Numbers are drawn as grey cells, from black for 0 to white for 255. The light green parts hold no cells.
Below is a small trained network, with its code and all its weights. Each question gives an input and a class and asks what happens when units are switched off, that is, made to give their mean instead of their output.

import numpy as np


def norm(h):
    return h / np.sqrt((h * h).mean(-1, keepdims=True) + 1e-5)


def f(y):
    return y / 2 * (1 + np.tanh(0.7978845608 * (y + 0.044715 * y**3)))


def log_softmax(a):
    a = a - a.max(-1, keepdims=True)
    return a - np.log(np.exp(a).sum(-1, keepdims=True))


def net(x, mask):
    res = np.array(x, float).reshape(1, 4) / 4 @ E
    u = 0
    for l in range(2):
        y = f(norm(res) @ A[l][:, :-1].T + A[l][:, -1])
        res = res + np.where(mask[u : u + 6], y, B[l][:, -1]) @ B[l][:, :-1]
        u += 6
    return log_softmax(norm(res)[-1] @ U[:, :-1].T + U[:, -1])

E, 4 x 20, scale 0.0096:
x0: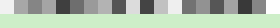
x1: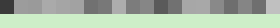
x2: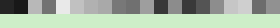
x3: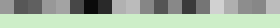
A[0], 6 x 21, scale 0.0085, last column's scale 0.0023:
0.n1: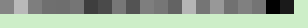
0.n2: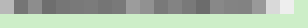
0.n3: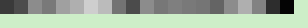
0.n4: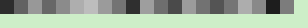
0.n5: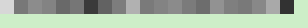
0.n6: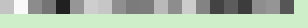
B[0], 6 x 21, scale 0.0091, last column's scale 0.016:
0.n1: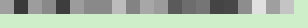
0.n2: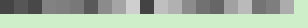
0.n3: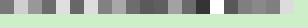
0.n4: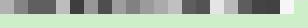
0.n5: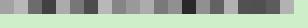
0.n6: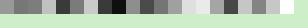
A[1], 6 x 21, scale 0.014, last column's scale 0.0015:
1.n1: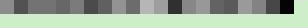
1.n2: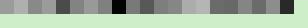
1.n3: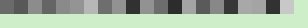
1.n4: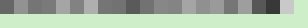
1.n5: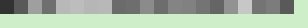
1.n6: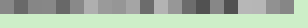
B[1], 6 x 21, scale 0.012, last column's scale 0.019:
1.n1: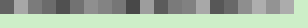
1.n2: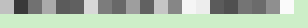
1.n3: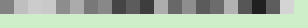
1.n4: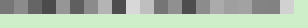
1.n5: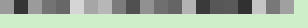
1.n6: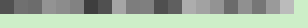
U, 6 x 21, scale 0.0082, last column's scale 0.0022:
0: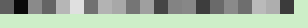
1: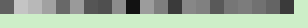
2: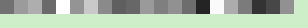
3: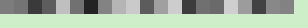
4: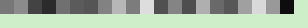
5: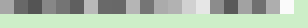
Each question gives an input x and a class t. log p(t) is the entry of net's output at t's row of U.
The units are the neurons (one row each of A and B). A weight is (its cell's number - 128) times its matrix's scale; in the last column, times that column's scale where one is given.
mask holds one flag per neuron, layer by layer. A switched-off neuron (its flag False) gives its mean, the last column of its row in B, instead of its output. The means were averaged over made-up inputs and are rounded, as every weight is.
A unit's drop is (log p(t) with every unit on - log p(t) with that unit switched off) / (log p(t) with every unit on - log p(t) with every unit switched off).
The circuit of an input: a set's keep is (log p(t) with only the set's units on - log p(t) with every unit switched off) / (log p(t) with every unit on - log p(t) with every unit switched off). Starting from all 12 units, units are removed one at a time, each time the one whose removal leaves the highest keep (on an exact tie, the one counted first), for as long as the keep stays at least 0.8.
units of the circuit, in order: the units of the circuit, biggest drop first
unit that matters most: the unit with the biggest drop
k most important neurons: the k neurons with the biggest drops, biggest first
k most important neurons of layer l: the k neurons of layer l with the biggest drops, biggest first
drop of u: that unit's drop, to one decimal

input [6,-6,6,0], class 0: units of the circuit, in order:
[0.n6; 0.n4; 1.n5]
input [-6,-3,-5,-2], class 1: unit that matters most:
0.n1
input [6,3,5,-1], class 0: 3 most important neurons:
[0.n6; 1.n5; 0.n2]
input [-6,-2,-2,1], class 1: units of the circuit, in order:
[0.n1; 1.n3]
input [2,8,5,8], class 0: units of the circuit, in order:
[0.n4; 1.n5; 0.n6]
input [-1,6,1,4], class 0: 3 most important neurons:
[0.n6; 0.n4; 1.n2]
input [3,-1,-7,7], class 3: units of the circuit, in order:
[0.n5; 1.n2]
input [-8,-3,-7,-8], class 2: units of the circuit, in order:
[0.n4; 1.n2]
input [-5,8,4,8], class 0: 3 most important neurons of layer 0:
[0.n4; 0.n3; 0.n6]
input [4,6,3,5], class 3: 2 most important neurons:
[0.n6; 1.n2]
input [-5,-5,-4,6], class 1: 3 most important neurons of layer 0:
[0.n1; 0.n4; 0.n2]
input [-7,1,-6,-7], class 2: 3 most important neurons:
[0.n4; 1.n3; 1.n2]
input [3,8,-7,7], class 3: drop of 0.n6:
0.6
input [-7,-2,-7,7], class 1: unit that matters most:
1.n3
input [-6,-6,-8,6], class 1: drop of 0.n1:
0.3
